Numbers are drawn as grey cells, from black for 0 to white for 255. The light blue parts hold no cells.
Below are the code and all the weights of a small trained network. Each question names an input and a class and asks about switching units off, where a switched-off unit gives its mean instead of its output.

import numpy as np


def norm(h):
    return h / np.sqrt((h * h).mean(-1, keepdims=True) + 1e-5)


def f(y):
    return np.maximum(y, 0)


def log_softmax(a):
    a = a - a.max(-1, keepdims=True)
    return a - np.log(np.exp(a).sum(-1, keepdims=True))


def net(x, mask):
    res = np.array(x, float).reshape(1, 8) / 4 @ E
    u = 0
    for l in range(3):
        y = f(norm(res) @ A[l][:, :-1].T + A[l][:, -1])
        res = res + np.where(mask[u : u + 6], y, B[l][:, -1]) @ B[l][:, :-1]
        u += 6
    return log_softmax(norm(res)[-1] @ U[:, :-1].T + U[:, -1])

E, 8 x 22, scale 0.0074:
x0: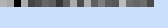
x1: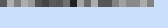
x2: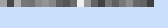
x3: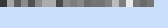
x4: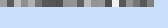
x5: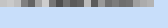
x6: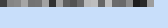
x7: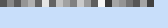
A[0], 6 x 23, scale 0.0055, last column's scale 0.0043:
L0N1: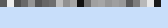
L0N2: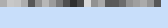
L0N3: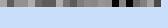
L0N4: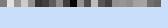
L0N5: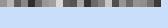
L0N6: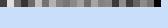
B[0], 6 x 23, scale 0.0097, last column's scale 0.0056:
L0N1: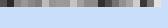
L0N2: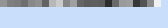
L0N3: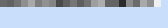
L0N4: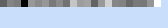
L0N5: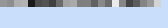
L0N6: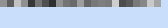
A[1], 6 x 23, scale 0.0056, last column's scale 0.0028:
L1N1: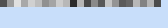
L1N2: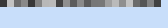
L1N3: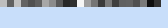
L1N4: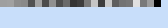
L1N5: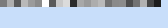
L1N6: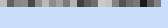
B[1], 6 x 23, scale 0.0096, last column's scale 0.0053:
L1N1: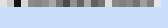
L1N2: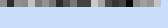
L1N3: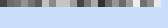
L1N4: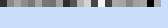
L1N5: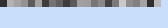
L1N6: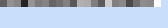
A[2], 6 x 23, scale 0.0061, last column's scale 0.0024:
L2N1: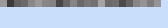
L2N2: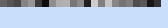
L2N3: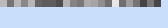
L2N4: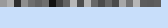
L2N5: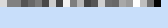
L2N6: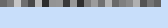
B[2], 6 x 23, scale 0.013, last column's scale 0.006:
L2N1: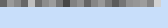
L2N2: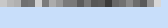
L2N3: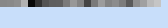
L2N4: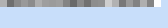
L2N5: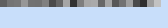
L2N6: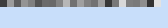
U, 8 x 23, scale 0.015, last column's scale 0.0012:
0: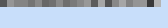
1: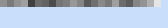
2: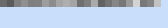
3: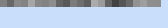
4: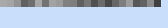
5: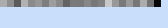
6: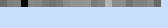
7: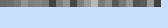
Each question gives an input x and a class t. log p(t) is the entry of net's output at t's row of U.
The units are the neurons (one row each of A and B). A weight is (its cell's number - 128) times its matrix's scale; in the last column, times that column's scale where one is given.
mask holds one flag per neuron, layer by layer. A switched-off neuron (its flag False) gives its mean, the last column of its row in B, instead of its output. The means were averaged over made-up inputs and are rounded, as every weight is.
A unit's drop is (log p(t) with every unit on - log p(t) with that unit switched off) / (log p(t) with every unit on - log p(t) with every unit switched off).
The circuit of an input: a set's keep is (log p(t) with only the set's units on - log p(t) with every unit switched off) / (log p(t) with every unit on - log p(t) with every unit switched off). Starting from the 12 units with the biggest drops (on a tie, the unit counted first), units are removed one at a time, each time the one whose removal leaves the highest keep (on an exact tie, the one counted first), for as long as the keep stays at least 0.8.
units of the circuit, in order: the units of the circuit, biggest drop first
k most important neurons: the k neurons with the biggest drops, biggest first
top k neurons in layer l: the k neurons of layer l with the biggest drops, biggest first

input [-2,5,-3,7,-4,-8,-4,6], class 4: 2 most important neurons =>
(L2N2; L0N3)
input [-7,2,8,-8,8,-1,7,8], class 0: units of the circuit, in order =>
(L1N5)
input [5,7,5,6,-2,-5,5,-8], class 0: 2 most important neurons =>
(L1N4; L2N6)
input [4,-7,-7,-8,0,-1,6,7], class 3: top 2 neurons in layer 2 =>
(L2N6; L2N5)
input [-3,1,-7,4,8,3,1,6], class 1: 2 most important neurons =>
(L2N3; L1N3)
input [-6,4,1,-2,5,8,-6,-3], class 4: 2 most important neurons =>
(L0N2; L0N5)
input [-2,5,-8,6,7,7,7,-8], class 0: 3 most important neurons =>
(L2N6; L1N4; L0N5)
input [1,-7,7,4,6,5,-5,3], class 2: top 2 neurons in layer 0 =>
(L0N5; L0N4)
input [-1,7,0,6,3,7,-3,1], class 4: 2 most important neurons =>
(L0N2; L1N6)
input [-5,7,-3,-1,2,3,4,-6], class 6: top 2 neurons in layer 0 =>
(L0N4; L0N2)
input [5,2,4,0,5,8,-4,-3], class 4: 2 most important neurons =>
(L0N2; L0N5)
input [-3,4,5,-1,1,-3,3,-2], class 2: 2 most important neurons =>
(L1N3; L1N6)
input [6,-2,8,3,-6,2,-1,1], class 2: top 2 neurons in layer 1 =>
(L1N3; L1N1)
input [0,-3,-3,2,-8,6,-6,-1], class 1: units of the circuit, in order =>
(L0N5)
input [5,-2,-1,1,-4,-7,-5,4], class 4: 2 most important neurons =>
(L2N2; L1N1)
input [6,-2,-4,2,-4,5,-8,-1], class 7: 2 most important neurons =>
(L2N5; L1N1)
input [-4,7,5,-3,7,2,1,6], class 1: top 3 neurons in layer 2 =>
(L2N3; L2N6; L2N1)
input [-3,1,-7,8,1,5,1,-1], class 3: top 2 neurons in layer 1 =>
(L1N2; L1N3)
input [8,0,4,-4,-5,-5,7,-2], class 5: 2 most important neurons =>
(L2N4; L0N2)
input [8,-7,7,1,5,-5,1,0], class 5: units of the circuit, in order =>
(L2N4)
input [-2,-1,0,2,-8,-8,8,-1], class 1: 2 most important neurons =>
(L0N5; L0N6)
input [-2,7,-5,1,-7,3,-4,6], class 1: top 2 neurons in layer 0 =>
(L0N5; L0N6)
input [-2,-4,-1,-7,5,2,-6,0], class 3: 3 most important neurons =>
(L2N1; L0N5; L0N3)
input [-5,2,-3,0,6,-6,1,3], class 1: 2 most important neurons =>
(L2N3; L0N2)
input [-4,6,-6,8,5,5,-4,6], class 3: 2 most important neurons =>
(L1N2; L2N6)
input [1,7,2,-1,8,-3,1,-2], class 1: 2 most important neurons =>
(L2N3; L1N6)
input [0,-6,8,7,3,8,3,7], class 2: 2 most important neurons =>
(L1N3; L2N2)
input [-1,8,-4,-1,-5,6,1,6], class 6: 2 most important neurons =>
(L0N4; L2N2)
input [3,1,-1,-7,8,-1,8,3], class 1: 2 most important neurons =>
(L2N3; L1N2)
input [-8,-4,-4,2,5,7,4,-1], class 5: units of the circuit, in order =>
(L1N1)
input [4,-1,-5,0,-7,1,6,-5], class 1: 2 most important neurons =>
(L0N5; L0N6)
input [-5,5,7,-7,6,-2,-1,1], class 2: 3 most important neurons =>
(L1N3; L0N5; L1N2)
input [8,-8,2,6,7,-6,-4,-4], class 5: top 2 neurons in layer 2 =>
(L2N4; L2N1)
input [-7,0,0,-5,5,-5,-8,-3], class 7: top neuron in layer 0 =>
(L0N5)
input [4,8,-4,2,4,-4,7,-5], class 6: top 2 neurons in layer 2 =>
(L2N5; L2N4)
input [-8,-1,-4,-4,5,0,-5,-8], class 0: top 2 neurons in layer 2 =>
(L2N6; L2N4)
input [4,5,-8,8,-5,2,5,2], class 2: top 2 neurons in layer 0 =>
(L0N1; L0N3)
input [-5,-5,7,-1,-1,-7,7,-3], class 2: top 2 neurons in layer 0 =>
(L0N2; L0N4)
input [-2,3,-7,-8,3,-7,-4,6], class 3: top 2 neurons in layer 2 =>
(L2N6; L2N2)
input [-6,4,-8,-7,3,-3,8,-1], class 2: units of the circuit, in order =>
(L0N1)
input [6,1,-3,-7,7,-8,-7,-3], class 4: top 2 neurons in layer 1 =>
(L1N2; L1N1)
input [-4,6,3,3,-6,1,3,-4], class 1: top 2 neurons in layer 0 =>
(L0N5; L0N6)
